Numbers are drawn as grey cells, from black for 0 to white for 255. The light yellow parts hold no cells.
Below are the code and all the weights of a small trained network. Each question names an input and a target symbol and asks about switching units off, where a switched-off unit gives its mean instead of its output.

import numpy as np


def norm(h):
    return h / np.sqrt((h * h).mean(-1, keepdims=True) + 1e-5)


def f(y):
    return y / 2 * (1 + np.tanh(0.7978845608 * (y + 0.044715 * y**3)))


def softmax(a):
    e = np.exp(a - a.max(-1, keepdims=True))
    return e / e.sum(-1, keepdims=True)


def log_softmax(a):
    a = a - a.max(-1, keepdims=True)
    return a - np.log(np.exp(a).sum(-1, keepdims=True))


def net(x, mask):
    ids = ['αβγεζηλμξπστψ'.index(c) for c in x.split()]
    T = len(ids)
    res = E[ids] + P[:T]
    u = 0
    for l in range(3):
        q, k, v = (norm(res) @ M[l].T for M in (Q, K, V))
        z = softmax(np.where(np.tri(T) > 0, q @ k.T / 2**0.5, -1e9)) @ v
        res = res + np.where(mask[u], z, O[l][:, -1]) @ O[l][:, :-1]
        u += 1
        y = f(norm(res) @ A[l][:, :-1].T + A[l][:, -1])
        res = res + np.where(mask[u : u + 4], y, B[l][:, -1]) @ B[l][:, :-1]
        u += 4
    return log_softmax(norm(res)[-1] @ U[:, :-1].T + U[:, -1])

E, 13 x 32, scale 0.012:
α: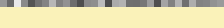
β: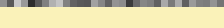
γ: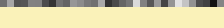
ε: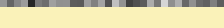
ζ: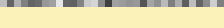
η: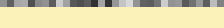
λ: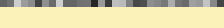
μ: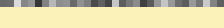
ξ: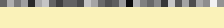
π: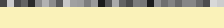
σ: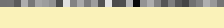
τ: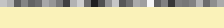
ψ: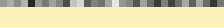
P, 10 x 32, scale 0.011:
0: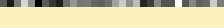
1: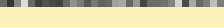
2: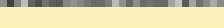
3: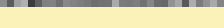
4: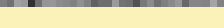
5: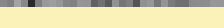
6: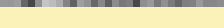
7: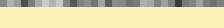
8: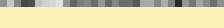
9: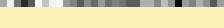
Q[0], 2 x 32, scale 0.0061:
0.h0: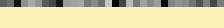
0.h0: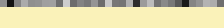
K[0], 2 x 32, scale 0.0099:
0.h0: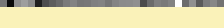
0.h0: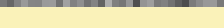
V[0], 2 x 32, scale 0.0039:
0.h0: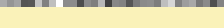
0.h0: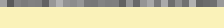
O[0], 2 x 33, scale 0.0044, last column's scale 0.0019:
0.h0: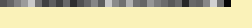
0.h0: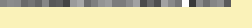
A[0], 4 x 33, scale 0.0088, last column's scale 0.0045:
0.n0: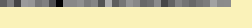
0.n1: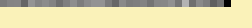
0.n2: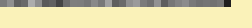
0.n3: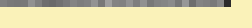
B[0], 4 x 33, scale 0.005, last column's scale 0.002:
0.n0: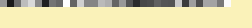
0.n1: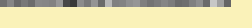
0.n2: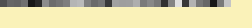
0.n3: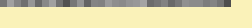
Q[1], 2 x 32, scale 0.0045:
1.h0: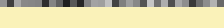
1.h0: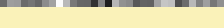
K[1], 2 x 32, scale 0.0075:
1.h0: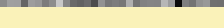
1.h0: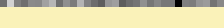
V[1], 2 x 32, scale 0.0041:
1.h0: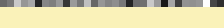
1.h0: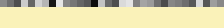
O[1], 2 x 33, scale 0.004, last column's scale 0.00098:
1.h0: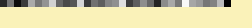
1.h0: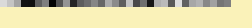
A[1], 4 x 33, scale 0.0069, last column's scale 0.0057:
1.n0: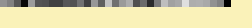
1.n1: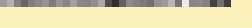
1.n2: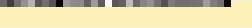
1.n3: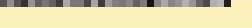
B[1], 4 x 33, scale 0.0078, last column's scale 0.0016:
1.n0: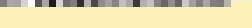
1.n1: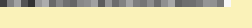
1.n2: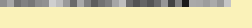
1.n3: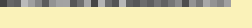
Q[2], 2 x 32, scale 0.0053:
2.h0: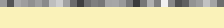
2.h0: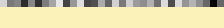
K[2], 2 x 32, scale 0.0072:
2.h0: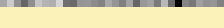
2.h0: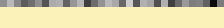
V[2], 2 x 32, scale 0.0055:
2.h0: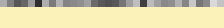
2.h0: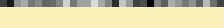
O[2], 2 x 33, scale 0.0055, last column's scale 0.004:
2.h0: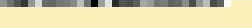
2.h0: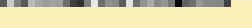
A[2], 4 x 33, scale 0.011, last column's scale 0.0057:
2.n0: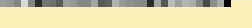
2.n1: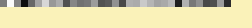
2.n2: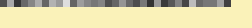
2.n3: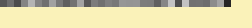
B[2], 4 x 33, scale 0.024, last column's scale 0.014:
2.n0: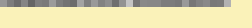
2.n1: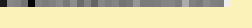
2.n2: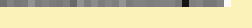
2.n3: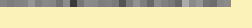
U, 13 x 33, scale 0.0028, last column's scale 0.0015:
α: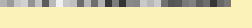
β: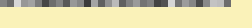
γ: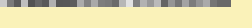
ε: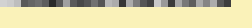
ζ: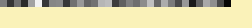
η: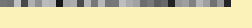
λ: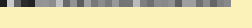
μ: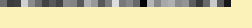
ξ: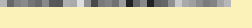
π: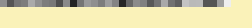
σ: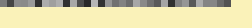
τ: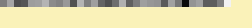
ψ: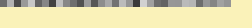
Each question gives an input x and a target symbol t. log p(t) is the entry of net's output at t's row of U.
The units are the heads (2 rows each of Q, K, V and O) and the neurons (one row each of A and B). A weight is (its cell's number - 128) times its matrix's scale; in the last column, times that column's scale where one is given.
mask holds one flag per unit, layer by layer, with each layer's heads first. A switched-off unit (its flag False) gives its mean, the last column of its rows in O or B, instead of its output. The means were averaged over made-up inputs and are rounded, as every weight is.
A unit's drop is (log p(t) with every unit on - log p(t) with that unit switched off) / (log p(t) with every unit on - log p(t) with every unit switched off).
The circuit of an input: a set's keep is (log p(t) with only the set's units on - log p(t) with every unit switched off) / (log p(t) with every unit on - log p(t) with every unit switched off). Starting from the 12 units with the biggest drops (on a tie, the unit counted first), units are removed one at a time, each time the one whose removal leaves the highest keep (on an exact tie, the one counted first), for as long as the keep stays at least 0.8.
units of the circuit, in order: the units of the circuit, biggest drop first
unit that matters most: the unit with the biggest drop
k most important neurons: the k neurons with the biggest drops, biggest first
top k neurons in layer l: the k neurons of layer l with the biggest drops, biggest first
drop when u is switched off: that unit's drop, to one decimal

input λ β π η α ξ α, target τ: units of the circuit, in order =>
[2.n1]
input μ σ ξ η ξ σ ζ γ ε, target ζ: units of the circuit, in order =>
[0.h0, 2.n1, 2.n2, 2.h0]
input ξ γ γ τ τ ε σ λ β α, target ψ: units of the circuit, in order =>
[0.h0, 1.h0, 1.n0]
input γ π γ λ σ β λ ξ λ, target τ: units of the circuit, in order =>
[0.h0, 2.n1]
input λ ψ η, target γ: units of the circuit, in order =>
[2.n0, 2.h0]
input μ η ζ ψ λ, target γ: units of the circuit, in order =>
[2.h0, 2.n0]
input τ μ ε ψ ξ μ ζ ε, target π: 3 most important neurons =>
[2.n3, 2.n1, 2.n2]
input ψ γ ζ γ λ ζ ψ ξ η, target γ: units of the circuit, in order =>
[2.h0, 2.n0]
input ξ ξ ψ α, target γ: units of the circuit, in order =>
[2.n0, 2.h0]
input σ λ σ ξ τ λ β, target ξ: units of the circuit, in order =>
[2.h0, 2.n1]
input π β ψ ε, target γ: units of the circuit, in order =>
[2.h0, 2.n0]
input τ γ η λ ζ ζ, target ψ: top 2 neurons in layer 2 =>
[2.n1, 2.n2]
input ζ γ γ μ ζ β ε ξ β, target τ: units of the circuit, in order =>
[0.h0, 2.n1]
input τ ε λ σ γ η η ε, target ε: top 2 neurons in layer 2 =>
[2.n1, 2.n2]
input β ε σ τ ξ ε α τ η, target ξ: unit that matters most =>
2.h0
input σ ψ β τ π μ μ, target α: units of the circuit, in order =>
[1.h0, 2.n1, 2.n2]
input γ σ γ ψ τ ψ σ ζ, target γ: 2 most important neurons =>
[2.n0, 2.n1]
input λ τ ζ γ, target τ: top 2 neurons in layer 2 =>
[2.n1, 2.n2]
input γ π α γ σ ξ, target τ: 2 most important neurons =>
[2.n1, 1.n1]
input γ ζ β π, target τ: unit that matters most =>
0.n0
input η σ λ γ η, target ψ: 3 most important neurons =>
[1.n0, 2.n1, 2.n2]
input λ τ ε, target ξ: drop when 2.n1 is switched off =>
0.2
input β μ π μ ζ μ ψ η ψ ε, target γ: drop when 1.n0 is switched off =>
0.0
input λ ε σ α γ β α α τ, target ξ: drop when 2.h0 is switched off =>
1.0
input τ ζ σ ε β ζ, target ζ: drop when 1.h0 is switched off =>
0.1
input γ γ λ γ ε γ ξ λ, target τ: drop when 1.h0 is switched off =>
0.1
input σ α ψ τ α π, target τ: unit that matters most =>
2.n2
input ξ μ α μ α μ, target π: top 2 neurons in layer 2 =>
[2.n3, 2.n1]
